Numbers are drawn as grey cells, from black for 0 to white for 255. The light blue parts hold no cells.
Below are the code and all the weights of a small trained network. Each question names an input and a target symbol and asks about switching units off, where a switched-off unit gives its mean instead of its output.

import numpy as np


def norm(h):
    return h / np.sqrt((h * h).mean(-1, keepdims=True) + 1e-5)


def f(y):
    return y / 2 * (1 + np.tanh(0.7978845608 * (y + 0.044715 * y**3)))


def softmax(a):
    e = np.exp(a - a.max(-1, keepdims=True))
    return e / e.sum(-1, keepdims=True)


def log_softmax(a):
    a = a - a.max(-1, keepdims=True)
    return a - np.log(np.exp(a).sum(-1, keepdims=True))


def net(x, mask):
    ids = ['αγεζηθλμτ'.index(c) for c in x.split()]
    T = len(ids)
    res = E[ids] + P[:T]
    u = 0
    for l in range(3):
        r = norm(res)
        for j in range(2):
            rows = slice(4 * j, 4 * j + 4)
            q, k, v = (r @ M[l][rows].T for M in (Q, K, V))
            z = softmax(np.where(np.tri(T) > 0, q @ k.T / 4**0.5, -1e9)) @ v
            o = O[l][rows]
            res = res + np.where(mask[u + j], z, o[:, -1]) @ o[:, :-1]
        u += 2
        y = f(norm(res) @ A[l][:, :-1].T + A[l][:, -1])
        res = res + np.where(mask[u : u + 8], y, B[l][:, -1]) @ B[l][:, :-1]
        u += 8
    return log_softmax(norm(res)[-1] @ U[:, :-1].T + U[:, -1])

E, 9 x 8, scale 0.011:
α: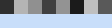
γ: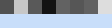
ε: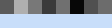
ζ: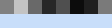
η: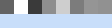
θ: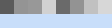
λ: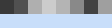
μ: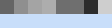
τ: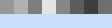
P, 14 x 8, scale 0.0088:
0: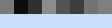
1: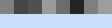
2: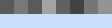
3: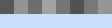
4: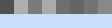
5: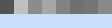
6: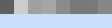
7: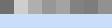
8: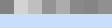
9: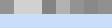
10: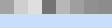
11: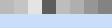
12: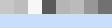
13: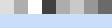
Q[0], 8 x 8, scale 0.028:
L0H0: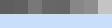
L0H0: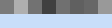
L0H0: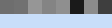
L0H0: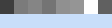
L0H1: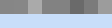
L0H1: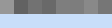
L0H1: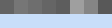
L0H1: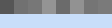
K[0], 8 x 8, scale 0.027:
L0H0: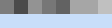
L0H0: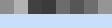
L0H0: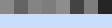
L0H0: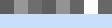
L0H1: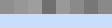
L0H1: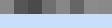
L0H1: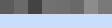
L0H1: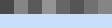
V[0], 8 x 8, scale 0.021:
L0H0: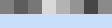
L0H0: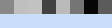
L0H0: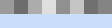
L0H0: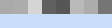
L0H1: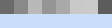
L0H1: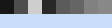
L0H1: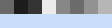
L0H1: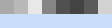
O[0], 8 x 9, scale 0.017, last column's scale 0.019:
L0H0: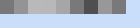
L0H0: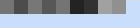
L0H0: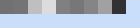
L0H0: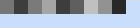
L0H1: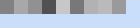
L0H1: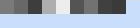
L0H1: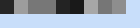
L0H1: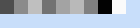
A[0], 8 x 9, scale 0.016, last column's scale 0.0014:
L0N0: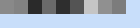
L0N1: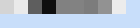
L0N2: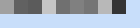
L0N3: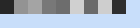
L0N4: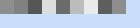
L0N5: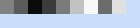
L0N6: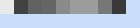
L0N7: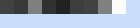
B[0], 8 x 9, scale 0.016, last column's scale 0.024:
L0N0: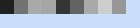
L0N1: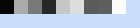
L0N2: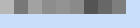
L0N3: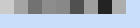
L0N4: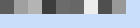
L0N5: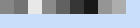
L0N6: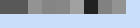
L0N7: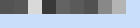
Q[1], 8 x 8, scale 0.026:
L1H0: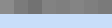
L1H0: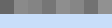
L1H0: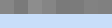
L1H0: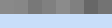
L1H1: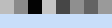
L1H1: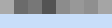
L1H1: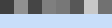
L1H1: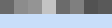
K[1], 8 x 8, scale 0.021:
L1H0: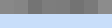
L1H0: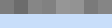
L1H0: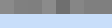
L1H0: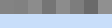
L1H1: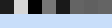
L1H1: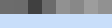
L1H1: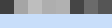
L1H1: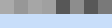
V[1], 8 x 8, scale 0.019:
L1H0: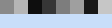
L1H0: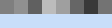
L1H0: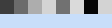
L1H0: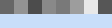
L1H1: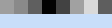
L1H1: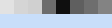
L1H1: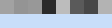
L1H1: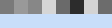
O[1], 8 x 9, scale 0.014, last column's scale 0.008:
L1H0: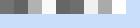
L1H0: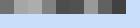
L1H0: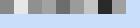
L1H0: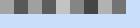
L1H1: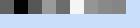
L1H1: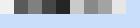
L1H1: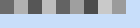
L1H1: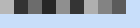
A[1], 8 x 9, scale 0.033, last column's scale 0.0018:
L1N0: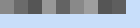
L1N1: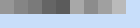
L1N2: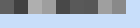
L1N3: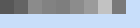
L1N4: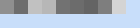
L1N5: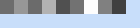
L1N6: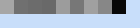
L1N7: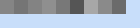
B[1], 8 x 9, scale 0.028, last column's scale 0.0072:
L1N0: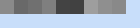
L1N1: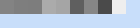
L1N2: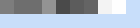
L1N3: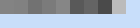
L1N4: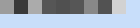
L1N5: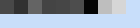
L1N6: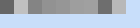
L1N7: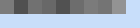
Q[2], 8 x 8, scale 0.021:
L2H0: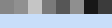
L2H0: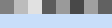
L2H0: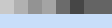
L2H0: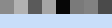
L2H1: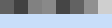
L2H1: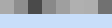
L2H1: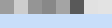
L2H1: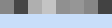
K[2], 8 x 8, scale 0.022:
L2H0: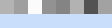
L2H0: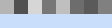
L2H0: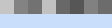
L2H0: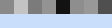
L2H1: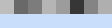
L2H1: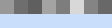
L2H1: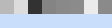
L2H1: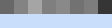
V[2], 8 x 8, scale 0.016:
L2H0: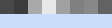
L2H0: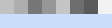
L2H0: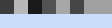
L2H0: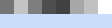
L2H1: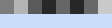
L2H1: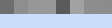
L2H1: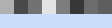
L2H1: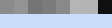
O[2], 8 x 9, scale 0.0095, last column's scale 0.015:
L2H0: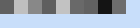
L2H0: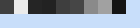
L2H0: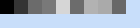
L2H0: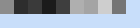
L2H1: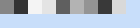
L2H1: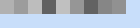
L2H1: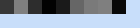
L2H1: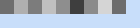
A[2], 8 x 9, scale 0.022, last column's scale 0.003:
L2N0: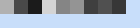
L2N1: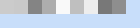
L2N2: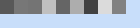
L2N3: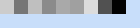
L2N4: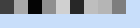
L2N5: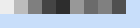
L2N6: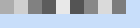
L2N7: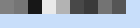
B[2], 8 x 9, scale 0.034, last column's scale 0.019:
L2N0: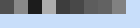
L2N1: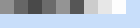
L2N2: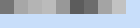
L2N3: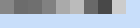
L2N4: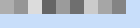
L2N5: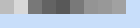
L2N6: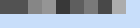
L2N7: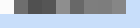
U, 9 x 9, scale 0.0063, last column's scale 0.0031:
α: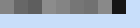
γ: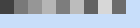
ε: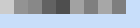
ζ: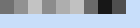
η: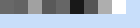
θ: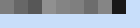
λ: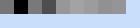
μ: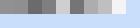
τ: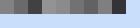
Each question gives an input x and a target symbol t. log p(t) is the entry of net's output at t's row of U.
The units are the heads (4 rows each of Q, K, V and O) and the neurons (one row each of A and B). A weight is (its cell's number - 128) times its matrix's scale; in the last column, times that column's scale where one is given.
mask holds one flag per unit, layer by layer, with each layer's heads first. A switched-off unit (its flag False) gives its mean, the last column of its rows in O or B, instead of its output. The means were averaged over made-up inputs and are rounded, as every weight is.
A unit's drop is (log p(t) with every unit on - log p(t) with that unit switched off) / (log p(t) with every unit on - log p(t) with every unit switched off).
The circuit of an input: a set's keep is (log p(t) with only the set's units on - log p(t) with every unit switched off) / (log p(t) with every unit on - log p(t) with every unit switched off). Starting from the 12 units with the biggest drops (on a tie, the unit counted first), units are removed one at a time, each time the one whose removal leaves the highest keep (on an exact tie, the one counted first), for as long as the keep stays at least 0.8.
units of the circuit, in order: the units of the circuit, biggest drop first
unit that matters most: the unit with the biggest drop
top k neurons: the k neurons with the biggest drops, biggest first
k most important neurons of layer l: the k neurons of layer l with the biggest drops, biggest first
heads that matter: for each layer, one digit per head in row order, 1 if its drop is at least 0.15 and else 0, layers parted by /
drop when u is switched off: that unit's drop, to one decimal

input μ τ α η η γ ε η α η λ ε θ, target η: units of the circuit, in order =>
(L0H0, L1N5, L1H1)
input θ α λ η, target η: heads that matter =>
01 / 01 / 00
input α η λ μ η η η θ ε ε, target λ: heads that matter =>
11 / 01 / 00
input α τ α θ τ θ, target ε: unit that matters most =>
L0N1
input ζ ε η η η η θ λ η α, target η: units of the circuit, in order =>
(L0H0, L1H1)
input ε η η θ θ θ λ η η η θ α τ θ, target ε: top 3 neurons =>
(L0N1, L2N5, L0N4)
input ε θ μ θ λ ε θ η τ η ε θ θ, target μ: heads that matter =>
01 / 10 / 00
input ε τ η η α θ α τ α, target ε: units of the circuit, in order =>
(L0H0, L2N5, L0H1)
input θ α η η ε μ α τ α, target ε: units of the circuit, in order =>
(L0H0, L1H1, L2N5, L0H1)
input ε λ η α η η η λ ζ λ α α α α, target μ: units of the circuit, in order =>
(L0H1, L2N1)
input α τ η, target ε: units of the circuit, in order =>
(L0H0, L0H1, L2N5)
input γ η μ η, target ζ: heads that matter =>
11 / 00 / 00
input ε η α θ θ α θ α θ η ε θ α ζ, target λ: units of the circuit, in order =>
(L0H0, L0H1)
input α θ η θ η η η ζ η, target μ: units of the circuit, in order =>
(L2N1, L1N5, L2H1)
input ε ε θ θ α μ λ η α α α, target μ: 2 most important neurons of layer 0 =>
(L0N7, L0N4)
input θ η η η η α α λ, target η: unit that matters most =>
L0H0
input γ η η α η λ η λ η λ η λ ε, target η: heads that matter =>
10 / 00 / 00
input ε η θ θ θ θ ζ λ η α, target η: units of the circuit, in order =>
(L0H0, L1H1)
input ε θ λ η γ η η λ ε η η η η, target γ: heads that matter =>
01 / 01 / 00
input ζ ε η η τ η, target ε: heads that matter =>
11 / 01 / 00
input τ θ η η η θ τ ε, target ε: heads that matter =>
11 / 01 / 10
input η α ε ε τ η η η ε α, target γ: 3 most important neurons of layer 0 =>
(L0N5, L0N3, L0N6)
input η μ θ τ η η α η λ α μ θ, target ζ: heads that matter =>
11 / 10 / 00
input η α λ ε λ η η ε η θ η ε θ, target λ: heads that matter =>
11 / 01 / 00
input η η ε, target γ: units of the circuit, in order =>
(L1H1)
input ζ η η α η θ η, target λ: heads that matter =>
10 / 01 / 00
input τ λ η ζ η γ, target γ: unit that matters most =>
L0H1
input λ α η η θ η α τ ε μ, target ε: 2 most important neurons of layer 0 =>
(L0N1, L0N3)
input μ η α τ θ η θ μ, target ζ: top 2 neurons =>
(L1N4, L0N1)
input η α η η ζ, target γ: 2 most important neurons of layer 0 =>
(L0N1, L0N5)
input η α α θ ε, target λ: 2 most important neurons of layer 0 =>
(L0N4, L0N1)
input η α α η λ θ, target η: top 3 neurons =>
(L1N5, L0N1, L2N3)
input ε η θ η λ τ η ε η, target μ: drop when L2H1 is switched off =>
0.2
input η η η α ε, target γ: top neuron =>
(L0N7)
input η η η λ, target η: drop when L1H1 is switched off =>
0.1
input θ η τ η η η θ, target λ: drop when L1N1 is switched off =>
0.1
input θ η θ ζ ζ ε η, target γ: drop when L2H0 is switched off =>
0.0
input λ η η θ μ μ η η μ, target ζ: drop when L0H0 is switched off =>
0.6
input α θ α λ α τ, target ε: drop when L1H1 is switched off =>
0.2
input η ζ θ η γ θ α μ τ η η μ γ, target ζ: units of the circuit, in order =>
(L0H1)
